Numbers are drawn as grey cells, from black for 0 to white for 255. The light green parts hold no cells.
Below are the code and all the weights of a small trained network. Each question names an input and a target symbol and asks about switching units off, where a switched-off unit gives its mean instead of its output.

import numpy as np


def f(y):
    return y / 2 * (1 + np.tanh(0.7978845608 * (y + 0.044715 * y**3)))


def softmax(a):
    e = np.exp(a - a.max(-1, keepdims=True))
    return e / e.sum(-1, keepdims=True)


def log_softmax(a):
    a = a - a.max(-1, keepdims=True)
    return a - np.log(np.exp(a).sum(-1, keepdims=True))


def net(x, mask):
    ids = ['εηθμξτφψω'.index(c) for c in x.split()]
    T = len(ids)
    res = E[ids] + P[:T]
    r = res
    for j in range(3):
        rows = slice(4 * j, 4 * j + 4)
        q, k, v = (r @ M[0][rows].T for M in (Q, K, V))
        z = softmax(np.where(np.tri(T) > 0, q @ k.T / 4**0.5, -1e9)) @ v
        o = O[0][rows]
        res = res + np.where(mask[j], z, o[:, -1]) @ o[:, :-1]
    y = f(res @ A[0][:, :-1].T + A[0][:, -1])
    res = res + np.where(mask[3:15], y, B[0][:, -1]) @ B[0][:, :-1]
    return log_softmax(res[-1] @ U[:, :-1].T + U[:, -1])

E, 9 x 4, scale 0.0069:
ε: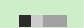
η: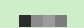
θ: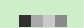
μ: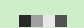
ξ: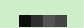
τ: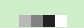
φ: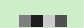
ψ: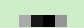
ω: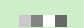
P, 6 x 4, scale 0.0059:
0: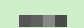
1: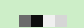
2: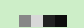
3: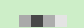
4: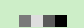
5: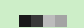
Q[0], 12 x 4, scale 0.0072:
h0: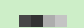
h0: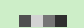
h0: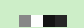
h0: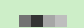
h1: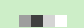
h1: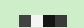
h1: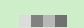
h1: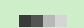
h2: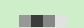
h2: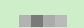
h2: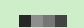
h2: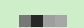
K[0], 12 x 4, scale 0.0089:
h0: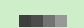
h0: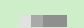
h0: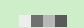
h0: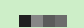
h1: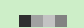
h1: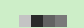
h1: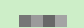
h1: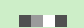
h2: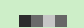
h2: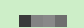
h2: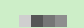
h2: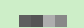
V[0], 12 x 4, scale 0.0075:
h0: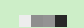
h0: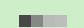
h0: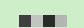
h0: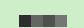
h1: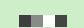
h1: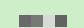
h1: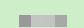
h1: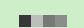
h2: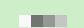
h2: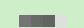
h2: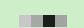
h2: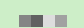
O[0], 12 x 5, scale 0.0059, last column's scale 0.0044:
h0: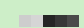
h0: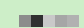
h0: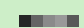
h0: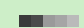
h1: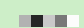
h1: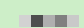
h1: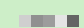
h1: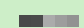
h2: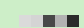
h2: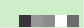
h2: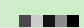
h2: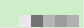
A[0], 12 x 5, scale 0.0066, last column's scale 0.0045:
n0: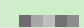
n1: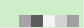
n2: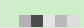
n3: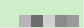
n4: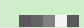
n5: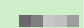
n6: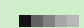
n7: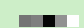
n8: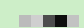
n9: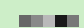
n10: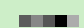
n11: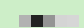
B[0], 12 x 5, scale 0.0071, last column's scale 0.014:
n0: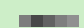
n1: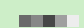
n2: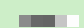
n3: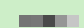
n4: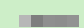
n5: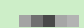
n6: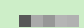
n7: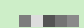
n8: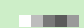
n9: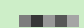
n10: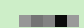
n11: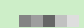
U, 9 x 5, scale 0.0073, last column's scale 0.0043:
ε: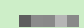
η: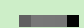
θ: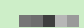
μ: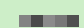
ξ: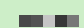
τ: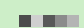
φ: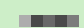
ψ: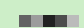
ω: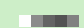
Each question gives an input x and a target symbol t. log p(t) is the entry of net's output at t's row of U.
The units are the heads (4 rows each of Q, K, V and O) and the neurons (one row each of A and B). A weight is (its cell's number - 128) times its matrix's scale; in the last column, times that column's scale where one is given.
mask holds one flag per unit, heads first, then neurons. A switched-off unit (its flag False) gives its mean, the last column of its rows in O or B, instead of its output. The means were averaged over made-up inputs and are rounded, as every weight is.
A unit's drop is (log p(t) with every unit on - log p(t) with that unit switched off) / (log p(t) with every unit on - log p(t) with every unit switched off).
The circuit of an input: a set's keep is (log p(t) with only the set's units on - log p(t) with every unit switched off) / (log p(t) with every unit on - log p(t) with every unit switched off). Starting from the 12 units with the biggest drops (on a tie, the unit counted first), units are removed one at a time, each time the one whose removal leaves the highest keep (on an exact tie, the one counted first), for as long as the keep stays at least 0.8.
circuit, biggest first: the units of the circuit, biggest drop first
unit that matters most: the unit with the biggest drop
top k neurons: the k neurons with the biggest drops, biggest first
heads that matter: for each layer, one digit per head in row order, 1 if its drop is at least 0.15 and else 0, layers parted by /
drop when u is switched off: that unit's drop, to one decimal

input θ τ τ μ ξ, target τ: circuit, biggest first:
(h2, h1)
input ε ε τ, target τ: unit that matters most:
h1
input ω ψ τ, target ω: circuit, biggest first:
(n8, h0)
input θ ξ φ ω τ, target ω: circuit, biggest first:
(h0, n8, n1)
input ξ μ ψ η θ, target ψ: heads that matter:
011
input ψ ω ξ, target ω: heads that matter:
100
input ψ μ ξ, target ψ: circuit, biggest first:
(h1, n10)
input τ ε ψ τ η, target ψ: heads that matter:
011
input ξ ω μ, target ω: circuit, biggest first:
(h0, n8)
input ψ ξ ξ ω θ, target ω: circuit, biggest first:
(h0, n8, n1)
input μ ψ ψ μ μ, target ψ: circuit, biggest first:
(h1, h2, n10)
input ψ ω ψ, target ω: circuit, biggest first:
(n8, h0)
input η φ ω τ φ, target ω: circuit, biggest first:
(h0, n8, h2, n1)
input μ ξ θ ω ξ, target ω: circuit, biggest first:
(h0, n8, h2)
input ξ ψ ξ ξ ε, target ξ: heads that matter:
000
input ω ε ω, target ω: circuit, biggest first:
(h0, n8)
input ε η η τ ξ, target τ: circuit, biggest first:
(h2, h1, n7)
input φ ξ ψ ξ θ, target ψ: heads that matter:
111
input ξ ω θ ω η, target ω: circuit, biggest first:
(h0, n8, h2)
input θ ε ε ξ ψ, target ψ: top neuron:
(n7)
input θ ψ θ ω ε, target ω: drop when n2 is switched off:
0.0
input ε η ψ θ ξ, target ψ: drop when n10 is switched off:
0.2
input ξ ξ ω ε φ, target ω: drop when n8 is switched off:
0.5
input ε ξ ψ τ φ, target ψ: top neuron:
(n7)
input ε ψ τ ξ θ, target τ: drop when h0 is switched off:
0.1
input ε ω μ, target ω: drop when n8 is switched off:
0.2
